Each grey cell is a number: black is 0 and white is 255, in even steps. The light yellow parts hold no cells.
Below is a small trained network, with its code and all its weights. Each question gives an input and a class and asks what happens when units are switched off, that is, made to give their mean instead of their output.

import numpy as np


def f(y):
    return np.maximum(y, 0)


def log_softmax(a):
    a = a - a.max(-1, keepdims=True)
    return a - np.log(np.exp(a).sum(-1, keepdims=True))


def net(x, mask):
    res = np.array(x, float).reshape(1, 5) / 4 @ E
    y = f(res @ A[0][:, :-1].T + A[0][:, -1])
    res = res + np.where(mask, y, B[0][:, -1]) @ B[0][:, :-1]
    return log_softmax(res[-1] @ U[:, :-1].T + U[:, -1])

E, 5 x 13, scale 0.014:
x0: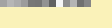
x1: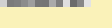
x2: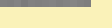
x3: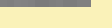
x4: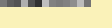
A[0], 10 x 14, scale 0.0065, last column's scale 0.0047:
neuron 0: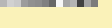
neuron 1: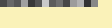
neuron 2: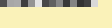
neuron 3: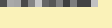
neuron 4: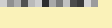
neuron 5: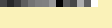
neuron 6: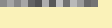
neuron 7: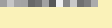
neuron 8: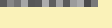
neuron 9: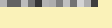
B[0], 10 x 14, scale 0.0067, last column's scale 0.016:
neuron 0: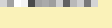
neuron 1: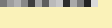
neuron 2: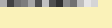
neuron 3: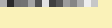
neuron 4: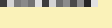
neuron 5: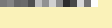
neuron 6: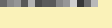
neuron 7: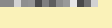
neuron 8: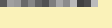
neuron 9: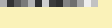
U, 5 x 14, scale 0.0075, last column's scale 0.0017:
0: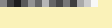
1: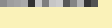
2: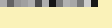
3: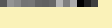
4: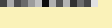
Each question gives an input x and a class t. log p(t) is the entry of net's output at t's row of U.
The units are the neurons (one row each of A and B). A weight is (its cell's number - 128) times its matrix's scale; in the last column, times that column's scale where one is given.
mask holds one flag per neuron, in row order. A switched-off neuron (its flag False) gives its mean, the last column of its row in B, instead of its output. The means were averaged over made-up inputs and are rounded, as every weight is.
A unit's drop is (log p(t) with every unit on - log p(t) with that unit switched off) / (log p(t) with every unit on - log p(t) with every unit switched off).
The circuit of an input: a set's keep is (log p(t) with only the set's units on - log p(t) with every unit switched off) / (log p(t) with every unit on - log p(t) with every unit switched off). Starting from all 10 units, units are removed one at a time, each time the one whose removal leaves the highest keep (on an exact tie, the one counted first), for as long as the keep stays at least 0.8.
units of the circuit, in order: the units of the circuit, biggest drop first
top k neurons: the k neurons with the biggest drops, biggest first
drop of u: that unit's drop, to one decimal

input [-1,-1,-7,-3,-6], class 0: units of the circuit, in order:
(neuron 2)
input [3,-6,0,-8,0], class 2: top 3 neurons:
(neuron 3; neuron 2; neuron 4)
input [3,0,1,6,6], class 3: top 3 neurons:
(neuron 2; neuron 3; neuron 1)
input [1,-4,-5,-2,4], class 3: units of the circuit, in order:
(neuron 0; neuron 8)
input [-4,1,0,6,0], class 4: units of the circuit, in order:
(neuron 0; neuron 3)
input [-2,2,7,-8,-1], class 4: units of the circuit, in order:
(neuron 0; neuron 3)
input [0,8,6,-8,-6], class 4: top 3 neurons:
(neuron 4; neuron 1; neuron 5)
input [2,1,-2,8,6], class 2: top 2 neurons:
(neuron 9; neuron 4)
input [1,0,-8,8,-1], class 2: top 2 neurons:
(neuron 5; neuron 1)
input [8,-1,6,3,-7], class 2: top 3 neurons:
(neuron 2; neuron 3; neuron 5)
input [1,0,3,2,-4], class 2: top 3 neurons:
(neuron 5; neuron 1; neuron 2)
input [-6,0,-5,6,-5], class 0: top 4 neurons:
(neuron 2; neuron 3; neuron 1; neuron 8)
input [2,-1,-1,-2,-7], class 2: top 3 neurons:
(neuron 2; neuron 3; neuron 5)
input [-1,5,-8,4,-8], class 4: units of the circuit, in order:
(neuron 4)
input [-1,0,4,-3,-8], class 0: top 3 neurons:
(neuron 2; neuron 3; neuron 1)
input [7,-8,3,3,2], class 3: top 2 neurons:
(neuron 1; neuron 8)
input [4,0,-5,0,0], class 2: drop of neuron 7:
0.1
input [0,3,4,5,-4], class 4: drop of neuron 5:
0.2
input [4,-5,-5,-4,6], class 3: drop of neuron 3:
0.0
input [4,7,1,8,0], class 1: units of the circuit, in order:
(neuron 4)
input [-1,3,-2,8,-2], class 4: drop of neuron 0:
0.1
